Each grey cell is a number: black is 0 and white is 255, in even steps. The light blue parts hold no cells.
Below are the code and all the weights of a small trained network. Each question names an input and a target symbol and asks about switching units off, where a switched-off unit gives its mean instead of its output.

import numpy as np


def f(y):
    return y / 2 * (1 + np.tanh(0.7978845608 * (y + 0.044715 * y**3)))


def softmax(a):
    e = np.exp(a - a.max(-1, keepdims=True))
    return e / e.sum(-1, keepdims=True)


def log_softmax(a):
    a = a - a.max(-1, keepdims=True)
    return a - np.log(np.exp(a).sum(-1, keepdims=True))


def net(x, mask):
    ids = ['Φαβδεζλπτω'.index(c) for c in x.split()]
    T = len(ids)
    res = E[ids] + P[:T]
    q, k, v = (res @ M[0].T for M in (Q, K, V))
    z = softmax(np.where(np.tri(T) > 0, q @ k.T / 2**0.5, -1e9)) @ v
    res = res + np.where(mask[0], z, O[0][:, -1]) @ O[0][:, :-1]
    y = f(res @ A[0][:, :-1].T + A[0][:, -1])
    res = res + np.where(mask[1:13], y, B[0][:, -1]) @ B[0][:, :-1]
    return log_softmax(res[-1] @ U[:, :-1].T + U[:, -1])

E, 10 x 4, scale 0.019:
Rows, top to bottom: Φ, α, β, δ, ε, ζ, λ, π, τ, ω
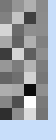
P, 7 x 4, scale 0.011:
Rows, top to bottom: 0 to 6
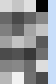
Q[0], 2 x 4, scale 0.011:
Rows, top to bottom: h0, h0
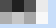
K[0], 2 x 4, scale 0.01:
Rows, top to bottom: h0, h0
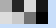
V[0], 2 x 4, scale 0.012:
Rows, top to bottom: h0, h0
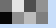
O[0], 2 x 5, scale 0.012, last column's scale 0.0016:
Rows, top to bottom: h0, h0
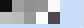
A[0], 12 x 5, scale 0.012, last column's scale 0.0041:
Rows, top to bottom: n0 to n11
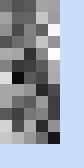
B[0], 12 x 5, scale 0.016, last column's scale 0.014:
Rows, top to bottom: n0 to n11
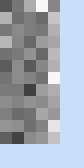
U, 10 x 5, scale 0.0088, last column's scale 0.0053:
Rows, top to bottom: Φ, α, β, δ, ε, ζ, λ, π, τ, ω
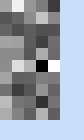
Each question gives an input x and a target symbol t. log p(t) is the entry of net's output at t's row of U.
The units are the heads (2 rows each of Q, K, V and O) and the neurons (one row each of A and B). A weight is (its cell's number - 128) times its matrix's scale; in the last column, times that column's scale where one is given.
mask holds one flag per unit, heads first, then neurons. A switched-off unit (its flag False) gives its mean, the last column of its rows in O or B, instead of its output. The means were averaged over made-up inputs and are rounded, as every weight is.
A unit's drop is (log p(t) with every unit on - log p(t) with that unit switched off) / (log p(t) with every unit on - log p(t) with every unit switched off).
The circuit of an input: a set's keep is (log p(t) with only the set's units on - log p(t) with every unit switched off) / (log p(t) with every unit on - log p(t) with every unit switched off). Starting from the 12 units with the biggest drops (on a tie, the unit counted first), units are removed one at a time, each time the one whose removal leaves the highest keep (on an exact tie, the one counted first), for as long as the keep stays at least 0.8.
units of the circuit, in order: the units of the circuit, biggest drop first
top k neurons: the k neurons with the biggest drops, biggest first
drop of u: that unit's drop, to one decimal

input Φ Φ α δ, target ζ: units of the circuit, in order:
h0, n11
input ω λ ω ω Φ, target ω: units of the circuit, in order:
h0
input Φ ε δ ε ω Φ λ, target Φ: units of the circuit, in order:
h0, n11
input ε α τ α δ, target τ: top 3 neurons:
n1, n6, n4
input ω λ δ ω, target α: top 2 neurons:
n11, n10
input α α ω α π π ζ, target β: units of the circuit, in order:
h0, n7
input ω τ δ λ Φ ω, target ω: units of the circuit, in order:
h0, n3
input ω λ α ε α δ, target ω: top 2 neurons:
n1, n3
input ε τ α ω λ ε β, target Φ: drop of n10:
-0.1
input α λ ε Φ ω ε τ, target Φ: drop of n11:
0.3
